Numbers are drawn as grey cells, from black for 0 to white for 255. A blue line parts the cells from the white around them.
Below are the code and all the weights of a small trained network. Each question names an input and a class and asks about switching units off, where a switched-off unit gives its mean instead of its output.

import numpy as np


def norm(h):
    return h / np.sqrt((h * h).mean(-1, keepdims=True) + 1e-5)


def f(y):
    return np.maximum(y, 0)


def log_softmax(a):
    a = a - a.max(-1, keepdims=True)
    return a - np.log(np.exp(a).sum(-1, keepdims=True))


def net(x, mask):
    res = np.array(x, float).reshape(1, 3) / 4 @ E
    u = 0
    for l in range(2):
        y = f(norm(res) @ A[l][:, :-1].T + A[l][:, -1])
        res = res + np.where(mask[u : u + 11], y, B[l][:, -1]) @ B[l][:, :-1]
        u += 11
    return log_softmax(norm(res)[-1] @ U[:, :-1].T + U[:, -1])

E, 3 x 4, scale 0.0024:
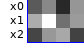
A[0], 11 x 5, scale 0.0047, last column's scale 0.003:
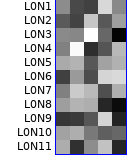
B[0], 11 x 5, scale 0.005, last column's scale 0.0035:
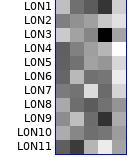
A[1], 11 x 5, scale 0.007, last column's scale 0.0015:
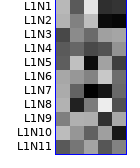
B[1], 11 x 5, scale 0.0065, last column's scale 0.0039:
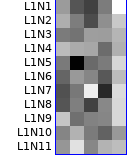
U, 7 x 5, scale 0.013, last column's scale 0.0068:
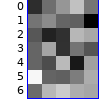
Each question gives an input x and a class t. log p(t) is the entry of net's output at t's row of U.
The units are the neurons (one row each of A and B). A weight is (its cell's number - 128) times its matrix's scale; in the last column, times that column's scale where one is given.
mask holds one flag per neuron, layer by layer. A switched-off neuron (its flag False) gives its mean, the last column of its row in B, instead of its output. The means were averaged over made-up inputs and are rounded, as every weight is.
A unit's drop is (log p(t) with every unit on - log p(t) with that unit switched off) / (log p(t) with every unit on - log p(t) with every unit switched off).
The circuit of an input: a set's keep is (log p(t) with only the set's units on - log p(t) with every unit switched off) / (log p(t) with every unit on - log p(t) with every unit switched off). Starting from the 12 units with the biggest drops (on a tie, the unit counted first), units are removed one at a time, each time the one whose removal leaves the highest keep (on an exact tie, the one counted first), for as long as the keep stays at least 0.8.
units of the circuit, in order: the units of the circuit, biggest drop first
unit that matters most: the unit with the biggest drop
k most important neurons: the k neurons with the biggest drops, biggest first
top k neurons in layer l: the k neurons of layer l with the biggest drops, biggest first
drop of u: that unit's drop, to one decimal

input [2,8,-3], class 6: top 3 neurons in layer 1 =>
(L1N1, L1N8, L1N6)
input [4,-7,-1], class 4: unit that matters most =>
L1N7
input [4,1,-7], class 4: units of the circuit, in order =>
(L0N1, L1N7)
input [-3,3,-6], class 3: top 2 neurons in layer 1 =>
(L1N8, L1N7)
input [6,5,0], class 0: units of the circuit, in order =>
(L0N4, L0N5)
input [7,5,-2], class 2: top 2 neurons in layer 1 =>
(L1N5, L1N7)
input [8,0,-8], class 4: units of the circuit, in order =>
(L0N1, L1N7)
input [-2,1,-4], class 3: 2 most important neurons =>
(L0N7, L1N5)
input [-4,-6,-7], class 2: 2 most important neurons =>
(L1N8, L0N11)
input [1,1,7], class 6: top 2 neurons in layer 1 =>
(L1N5, L1N11)
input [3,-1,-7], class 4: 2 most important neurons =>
(L0N1, L1N7)
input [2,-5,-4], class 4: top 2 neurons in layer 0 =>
(L0N1, L0N9)
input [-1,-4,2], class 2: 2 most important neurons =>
(L0N6, L0N2)
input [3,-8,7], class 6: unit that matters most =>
L1N11
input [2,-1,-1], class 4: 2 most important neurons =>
(L1N7, L0N7)
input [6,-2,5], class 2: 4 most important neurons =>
(L1N5, L0N7, L0N1, L1N7)
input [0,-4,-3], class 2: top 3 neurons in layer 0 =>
(L0N11, L0N2, L0N3)
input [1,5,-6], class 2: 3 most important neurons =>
(L1N5, L0N7, L1N7)
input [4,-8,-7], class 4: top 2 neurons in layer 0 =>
(L0N1, L0N9)
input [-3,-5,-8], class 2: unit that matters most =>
L0N11
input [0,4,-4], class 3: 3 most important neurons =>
(L1N7, L1N6, L1N10)
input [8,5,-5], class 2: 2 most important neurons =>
(L1N5, L0N4)
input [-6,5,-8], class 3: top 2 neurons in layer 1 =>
(L1N8, L1N7)
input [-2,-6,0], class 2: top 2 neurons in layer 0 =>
(L0N4, L0N6)
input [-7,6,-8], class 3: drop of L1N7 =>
0.4
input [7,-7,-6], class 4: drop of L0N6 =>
0.0
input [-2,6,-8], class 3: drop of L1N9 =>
0.1
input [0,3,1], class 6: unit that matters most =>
L0N4
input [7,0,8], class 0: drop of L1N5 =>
0.2
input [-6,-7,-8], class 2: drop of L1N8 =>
0.2
